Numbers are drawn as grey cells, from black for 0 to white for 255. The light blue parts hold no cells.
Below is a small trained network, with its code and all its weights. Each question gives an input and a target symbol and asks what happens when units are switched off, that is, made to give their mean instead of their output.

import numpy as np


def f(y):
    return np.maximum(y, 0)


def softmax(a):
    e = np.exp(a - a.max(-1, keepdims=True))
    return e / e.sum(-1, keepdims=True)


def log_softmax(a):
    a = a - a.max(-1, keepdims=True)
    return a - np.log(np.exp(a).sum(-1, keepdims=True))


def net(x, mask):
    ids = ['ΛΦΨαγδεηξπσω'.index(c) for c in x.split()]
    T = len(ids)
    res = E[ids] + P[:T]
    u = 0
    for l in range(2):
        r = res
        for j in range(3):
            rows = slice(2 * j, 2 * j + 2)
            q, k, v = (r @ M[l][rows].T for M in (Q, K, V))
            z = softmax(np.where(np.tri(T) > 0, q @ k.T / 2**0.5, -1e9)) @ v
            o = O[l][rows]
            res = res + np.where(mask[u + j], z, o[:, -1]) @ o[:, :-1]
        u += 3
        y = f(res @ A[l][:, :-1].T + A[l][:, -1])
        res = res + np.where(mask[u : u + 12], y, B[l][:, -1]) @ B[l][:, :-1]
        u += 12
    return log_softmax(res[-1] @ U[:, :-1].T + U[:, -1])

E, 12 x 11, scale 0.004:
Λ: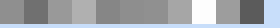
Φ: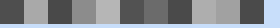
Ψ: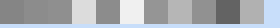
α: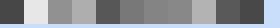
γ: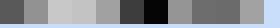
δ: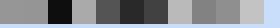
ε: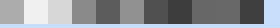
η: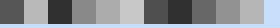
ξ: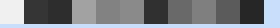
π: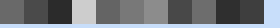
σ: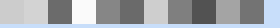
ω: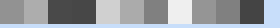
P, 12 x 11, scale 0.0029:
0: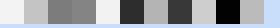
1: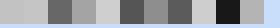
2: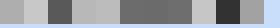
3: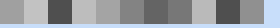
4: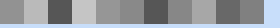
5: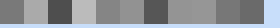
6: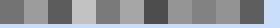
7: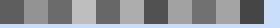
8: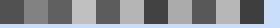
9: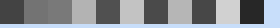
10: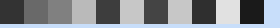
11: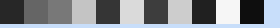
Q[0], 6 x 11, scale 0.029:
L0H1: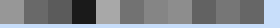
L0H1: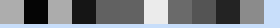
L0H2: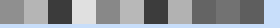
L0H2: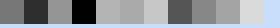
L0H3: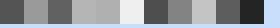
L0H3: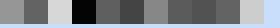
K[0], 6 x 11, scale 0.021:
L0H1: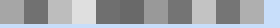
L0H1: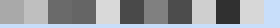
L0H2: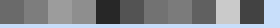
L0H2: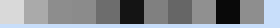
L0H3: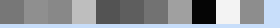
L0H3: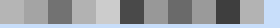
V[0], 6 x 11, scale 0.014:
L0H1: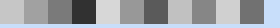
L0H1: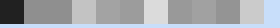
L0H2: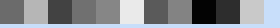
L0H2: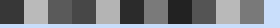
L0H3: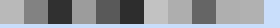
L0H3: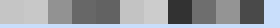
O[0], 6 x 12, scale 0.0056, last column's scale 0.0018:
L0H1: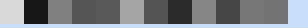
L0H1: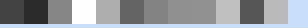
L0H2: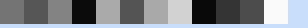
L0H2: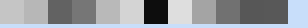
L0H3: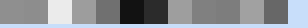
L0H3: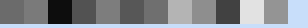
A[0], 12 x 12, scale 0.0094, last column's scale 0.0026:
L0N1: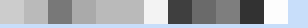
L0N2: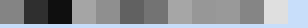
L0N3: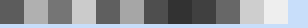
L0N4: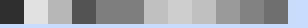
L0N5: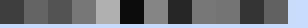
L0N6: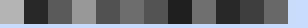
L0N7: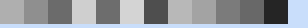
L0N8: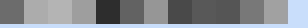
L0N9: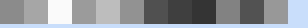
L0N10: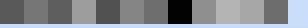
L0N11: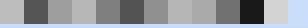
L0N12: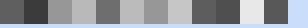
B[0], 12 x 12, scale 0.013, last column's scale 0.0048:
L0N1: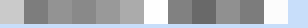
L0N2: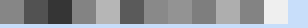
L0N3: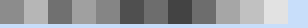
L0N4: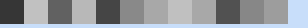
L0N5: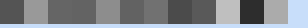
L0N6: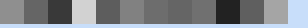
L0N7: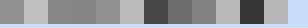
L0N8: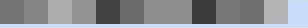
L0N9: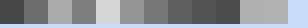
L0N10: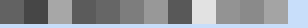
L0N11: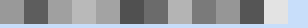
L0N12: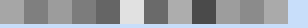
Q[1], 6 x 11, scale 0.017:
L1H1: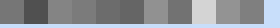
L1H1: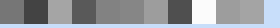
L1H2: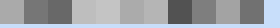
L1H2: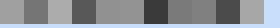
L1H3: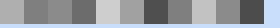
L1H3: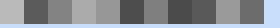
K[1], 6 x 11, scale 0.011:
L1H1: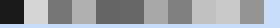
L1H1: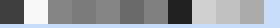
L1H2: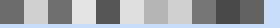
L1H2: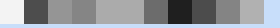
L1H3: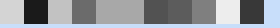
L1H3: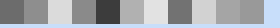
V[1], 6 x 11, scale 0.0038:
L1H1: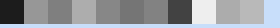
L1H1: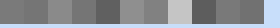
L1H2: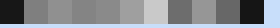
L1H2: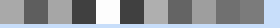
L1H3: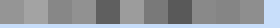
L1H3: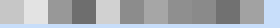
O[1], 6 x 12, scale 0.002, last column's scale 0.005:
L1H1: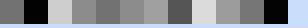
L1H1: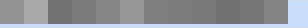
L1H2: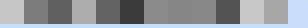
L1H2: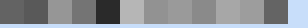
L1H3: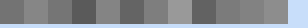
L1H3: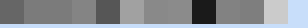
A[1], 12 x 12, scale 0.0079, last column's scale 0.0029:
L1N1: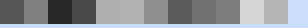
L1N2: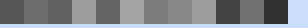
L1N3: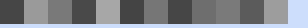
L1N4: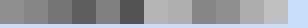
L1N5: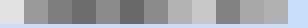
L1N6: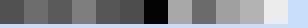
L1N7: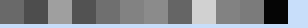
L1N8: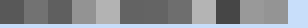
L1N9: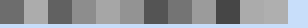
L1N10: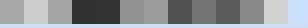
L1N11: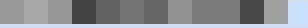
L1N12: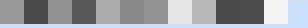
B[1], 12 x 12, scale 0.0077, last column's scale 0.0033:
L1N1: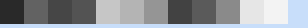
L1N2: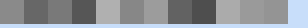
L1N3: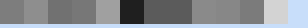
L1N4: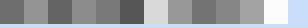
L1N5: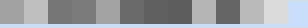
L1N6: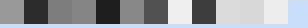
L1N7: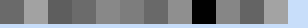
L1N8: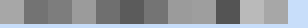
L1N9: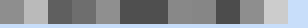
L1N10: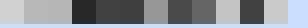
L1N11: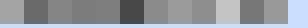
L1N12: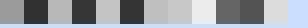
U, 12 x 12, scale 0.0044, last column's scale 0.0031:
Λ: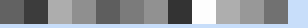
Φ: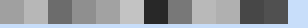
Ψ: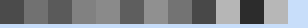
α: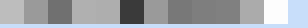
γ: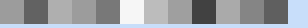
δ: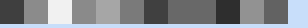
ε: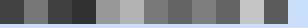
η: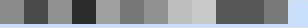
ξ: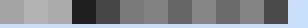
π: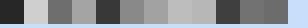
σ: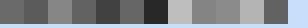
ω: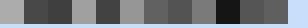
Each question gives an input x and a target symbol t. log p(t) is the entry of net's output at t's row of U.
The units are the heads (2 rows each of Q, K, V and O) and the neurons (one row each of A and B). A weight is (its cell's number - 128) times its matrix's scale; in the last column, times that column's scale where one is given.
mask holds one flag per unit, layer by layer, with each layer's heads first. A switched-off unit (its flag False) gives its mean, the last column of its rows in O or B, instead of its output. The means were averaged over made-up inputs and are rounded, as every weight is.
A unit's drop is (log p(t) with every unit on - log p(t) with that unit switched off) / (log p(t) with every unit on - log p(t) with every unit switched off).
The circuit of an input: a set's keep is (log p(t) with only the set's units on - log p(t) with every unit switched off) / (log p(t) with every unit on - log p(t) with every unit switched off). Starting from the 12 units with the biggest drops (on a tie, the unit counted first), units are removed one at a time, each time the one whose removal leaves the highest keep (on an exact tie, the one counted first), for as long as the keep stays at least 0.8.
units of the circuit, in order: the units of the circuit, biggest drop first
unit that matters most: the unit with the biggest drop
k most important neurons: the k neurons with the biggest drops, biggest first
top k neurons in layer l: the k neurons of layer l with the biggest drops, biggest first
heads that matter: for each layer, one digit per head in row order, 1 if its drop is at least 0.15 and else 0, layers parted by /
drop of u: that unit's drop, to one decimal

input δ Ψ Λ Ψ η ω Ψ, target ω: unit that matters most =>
L0H1
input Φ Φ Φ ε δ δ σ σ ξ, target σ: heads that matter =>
001 / 000
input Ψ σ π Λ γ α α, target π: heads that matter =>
100 / 000
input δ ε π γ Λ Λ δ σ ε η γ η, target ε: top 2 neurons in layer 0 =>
(L0N11; L0N9)
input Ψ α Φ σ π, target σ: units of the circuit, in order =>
(L0H3; L0N1; L1N6)
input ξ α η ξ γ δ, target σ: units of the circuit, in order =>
(L0N1; L1N6)
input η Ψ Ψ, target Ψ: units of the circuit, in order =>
(L0H2; L0N5; L0H1)
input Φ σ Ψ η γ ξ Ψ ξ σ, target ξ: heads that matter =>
100 / 000
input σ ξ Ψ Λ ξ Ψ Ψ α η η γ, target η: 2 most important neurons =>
(L1N12; L0N3)
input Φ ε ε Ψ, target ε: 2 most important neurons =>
(L1N1; L0N11)
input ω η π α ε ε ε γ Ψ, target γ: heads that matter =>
001 / 000
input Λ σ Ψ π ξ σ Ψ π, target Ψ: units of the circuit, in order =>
(L0N5; L0H2)
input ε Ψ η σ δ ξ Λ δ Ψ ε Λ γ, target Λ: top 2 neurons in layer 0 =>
(L0N10; L0N3)
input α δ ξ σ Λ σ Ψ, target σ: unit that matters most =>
L0H3
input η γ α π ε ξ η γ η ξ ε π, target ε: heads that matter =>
101 / 000
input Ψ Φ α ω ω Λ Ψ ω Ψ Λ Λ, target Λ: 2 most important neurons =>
(L0N10; L0N3)
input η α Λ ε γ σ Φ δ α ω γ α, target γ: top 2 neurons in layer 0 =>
(L0N1; L0N9)
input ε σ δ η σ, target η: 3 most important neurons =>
(L1N12; L0N3; L0N11)
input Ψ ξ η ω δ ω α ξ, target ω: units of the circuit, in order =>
(L0N6; L0H1)
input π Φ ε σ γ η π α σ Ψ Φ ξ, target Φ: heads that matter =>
010 / 000
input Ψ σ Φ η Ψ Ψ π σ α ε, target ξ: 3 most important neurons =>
(L1N10; L0N2; L0N11)
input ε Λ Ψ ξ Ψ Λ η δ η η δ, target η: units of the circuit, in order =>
(L0H2; L1N12; L0N3)
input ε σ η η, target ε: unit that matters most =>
L1N1
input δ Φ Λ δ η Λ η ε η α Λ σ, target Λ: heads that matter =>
010 / 100
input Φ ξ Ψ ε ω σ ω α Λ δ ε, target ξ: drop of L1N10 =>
0.6
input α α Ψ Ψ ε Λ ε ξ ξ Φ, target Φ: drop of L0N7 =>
0.4
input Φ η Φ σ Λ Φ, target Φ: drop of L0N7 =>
0.5
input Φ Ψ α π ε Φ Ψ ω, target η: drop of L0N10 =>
-0.1
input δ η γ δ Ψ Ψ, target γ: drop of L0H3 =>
0.2
